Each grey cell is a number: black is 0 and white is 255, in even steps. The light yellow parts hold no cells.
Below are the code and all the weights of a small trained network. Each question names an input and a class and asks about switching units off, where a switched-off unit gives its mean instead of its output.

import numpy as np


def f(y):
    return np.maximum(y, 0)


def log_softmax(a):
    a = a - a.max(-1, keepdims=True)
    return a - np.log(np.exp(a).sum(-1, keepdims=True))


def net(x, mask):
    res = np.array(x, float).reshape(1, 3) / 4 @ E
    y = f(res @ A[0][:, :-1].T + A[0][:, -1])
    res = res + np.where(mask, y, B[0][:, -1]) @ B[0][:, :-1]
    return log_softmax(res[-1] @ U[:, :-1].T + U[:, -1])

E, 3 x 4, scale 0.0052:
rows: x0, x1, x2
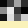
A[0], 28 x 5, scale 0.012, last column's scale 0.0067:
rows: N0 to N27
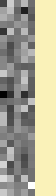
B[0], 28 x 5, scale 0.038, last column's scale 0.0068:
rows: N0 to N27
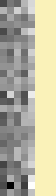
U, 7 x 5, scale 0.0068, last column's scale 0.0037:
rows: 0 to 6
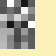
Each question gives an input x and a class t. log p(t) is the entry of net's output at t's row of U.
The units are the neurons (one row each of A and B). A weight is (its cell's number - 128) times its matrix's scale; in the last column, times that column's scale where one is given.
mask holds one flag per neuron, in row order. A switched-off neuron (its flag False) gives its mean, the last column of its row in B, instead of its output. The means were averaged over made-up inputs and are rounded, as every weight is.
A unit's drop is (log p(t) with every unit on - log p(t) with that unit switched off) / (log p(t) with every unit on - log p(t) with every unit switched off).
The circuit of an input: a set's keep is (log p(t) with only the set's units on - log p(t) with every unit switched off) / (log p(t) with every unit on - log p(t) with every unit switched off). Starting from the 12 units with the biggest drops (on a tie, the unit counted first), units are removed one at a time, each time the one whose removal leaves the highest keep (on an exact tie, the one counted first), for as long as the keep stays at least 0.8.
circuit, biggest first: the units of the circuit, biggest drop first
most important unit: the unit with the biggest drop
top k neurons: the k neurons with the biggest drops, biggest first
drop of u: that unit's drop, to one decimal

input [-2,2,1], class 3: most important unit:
N13
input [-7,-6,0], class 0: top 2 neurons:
(N25; N10)
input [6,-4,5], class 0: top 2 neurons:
(N13; N23)
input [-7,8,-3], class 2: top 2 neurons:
(N1; N13)
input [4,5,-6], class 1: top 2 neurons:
(N23; N16)
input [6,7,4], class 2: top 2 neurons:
(N1; N21)
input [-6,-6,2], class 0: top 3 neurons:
(N25; N10; N1)
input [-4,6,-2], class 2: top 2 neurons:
(N1; N13)
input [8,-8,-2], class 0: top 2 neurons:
(N13; N1)
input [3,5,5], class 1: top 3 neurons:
(N4; N0; N15)
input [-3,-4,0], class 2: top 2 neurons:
(N13; N15)
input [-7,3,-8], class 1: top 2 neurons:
(N23; N13)
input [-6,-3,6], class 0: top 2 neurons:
(N25; N10)
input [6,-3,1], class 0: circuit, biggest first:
(N13)
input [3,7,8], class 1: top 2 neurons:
(N4; N0)
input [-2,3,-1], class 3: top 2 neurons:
(N13; N15)
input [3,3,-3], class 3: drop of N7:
-0.1
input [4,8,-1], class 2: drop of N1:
0.1
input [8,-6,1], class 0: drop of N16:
0.0
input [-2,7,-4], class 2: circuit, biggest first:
(N1)
